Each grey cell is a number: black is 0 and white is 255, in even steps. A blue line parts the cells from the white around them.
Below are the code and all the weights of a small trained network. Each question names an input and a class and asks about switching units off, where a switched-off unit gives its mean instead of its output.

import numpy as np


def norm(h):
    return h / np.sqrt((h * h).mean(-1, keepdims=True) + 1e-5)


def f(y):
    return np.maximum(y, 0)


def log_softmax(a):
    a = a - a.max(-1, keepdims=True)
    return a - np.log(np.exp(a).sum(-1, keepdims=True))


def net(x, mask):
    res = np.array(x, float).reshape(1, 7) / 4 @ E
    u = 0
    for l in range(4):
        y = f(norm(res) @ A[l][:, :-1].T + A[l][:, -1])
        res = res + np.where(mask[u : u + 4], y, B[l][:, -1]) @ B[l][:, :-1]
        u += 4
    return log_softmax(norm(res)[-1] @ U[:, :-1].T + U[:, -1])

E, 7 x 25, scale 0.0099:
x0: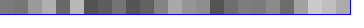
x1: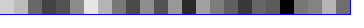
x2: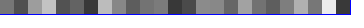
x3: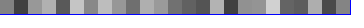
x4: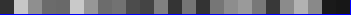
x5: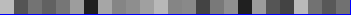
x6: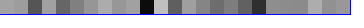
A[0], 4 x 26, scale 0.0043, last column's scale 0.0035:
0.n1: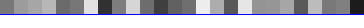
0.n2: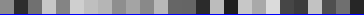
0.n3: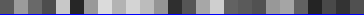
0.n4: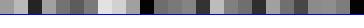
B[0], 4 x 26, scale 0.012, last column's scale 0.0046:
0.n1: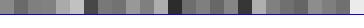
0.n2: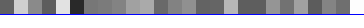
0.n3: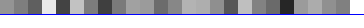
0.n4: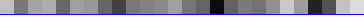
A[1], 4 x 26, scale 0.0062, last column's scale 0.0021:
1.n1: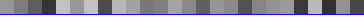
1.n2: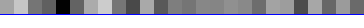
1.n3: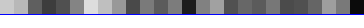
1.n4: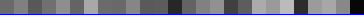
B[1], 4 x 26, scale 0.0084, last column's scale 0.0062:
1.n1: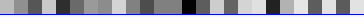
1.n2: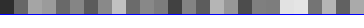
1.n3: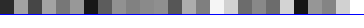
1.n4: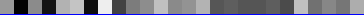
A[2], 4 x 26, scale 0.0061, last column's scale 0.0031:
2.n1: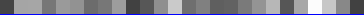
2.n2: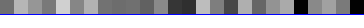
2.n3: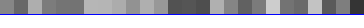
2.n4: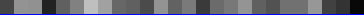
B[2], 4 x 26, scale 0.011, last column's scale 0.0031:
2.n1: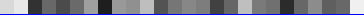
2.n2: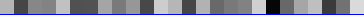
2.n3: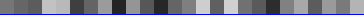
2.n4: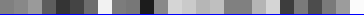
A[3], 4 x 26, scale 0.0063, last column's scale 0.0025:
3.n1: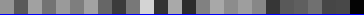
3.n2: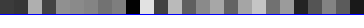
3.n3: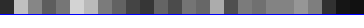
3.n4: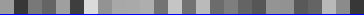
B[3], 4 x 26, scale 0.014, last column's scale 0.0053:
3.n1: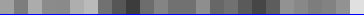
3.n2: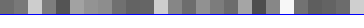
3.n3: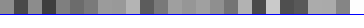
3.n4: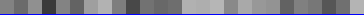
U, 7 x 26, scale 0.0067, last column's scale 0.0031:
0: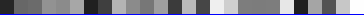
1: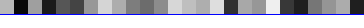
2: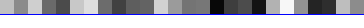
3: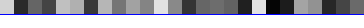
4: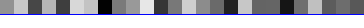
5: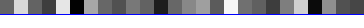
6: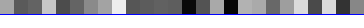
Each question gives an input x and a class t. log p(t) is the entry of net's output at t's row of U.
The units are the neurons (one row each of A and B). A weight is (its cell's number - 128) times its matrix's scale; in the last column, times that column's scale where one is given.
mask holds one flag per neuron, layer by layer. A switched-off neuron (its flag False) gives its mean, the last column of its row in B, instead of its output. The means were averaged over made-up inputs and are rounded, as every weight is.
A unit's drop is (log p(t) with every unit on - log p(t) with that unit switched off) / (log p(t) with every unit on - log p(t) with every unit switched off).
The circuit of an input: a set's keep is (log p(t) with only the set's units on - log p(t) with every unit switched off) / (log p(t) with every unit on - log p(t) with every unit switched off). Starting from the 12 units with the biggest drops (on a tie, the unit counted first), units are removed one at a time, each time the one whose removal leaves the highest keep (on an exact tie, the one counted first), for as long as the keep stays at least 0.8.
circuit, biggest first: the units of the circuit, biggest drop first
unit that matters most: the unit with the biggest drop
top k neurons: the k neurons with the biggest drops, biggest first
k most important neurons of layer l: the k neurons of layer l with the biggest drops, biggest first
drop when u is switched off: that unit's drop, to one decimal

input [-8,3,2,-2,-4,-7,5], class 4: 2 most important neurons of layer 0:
(0.n3; 0.n4)
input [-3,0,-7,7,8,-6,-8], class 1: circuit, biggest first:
(3.n3)
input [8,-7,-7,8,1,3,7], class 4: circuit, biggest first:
(2.n1; 1.n3)
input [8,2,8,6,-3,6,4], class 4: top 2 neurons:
(2.n1; 1.n1)
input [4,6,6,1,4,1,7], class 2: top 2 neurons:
(0.n4; 1.n1)
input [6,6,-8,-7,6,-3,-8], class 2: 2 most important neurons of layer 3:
(3.n2; 3.n1)
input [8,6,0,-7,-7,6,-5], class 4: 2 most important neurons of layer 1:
(1.n4; 1.n1)
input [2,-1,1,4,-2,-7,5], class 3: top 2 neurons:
(0.n1; 2.n2)
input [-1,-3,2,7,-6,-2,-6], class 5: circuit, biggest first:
(0.n2; 2.n3)
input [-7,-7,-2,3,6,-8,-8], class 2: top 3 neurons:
(3.n2; 3.n1; 1.n3)
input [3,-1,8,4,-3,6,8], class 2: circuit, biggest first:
(0.n4; 1.n1)
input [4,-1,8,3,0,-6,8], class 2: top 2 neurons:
(0.n4; 1.n1)
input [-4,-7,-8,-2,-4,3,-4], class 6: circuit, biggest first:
(1.n1; 1.n3)
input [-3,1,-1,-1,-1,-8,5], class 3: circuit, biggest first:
(2.n2)
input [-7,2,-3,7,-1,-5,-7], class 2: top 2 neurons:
(3.n1; 3.n2)
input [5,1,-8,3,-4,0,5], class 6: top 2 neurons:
(1.n1; 0.n3)
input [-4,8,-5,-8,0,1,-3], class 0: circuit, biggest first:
(1.n3; 0.n2)
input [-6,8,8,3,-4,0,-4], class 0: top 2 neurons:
(1.n3; 1.n1)
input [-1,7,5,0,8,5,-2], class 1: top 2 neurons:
(3.n3; 2.n4)
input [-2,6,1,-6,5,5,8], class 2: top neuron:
(0.n4)
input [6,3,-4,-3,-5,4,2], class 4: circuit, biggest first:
(2.n1; 0.n4)
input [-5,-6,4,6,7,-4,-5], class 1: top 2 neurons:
(3.n3; 1.n3)
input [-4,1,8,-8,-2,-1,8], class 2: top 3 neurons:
(0.n4; 1.n1; 0.n2)
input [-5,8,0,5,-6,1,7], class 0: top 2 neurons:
(1.n3; 1.n2)
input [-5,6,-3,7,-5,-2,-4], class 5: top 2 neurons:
(0.n2; 2.n3)
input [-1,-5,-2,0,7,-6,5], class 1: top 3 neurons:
(3.n3; 2.n4; 1.n3)
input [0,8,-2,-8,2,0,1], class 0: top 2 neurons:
(1.n3; 0.n2)
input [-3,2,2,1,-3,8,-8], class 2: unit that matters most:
3.n2
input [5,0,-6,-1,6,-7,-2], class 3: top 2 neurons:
(0.n1; 2.n2)
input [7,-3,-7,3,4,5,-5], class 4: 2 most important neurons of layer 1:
(1.n3; 1.n4)
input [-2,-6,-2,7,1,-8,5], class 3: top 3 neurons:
(0.n1; 2.n2; 1.n3)
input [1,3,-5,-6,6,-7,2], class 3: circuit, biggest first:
(2.n2; 0.n1)
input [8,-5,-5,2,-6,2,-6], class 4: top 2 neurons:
(2.n1; 1.n3)
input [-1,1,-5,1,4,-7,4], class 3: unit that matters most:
0.n1
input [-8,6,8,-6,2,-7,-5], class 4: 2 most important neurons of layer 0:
(0.n3; 0.n2)
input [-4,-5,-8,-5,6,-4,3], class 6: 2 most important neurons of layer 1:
(1.n1; 1.n3)
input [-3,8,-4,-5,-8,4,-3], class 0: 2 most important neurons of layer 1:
(1.n3; 1.n2)
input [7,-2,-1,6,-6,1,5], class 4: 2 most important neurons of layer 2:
(2.n1; 2.n4)
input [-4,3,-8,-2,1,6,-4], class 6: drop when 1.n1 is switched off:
0.8
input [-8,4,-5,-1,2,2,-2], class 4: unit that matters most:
0.n3
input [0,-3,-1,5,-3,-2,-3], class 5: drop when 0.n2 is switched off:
0.4
